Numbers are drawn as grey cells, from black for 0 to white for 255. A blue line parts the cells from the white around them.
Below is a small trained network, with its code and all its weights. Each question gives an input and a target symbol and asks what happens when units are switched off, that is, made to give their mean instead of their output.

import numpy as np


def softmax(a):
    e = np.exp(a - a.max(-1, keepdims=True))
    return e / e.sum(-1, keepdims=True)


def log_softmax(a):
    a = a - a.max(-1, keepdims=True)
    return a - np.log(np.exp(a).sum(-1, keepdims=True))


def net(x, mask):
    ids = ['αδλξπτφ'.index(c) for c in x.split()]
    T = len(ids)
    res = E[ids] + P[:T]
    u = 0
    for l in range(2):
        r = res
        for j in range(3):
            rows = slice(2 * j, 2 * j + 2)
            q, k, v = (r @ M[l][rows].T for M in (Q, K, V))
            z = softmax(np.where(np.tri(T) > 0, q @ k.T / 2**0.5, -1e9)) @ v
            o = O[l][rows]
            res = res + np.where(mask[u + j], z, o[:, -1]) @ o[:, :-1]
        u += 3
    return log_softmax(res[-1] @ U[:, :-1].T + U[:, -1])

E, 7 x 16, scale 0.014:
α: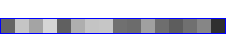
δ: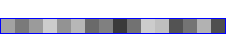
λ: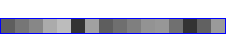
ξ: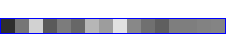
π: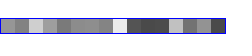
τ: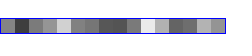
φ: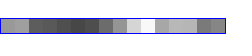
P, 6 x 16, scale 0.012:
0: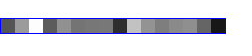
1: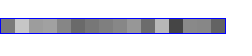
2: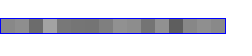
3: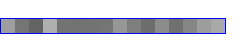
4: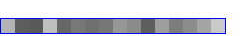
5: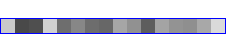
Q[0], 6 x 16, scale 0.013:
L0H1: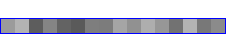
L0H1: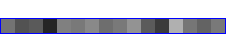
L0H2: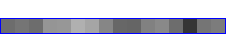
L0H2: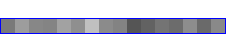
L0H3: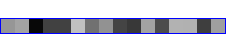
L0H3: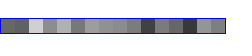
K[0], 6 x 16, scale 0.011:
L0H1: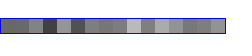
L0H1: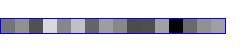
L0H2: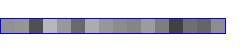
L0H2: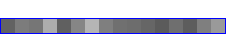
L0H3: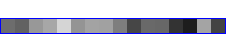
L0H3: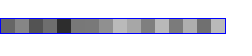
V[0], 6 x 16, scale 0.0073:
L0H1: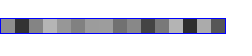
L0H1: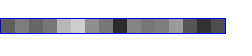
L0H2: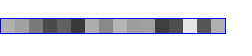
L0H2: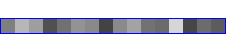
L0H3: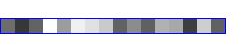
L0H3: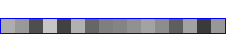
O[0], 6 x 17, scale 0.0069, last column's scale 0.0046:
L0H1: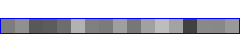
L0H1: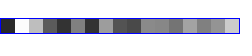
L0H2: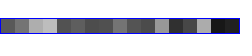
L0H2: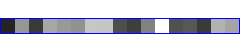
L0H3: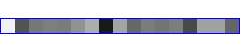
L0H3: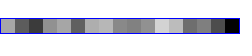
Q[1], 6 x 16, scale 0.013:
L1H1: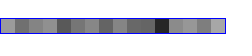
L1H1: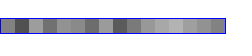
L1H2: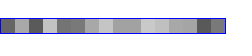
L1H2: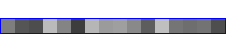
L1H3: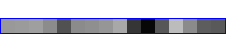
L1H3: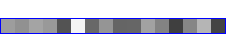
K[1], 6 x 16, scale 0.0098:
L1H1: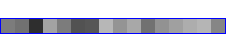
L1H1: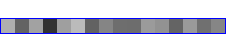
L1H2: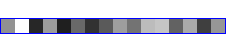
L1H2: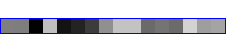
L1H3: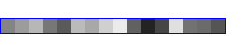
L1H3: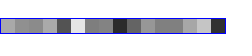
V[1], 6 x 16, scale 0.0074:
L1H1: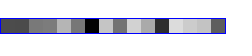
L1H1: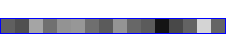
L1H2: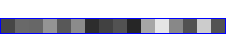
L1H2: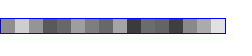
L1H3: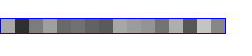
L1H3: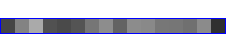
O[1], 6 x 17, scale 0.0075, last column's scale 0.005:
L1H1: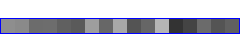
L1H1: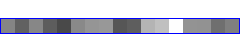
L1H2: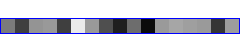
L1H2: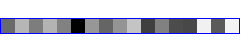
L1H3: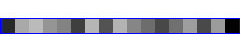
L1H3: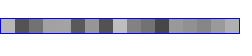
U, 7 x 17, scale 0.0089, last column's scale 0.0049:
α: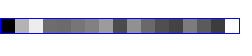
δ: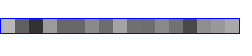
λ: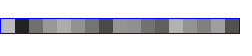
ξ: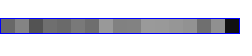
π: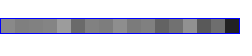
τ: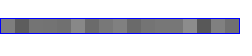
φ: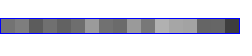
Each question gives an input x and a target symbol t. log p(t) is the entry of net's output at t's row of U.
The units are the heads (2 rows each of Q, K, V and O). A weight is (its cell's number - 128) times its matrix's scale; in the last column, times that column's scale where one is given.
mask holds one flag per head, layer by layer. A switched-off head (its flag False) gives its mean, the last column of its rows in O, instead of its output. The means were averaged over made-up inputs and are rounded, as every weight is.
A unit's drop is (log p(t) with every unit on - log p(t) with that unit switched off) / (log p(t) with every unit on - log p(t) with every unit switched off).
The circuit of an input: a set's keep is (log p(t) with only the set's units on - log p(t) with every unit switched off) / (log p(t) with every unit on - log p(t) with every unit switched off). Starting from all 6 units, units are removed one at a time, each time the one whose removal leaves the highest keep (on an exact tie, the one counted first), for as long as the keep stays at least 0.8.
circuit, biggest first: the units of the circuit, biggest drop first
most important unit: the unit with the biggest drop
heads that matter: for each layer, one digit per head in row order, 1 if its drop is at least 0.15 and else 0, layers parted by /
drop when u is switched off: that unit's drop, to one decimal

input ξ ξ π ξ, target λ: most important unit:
L0H2
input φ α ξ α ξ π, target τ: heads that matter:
011 / 110
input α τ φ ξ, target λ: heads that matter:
111 / 111
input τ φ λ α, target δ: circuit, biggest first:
(L1H3; L0H3; L1H1; L0H2)
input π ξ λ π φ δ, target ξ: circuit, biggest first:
(L0H3; L0H1; L1H2)
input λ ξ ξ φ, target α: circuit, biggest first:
(L0H2; L0H3)
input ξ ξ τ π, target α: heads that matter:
010 / 001
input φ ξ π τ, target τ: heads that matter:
011 / 111
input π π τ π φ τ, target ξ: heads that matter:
101 / 011
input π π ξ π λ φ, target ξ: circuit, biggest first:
(L1H3; L0H2; L1H2; L0H1)
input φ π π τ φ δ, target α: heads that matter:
010 / 000
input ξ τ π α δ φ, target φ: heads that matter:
010 / 111
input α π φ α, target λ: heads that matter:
110 / 000
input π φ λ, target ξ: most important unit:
L0H3
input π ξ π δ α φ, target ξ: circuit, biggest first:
(L0H2; L1H3; L1H2; L0H1)
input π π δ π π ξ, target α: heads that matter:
000 / 001
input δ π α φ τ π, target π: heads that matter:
111 / 111
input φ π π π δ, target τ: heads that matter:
011 / 111
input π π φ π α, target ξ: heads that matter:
101 / 010
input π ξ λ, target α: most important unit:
L0H2
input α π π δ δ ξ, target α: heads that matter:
100 / 001
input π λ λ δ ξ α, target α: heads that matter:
010 / 001
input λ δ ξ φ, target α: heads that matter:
011 / 000
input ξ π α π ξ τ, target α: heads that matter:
000 / 001
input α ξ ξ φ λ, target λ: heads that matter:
111 / 110
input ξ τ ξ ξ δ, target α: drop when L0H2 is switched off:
0.2
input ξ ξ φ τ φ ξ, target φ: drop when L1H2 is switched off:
0.1
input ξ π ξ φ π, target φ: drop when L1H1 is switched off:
0.2
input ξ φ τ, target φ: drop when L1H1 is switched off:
0.4
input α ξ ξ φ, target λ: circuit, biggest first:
(L0H1)
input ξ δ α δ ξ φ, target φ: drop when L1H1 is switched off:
0.1
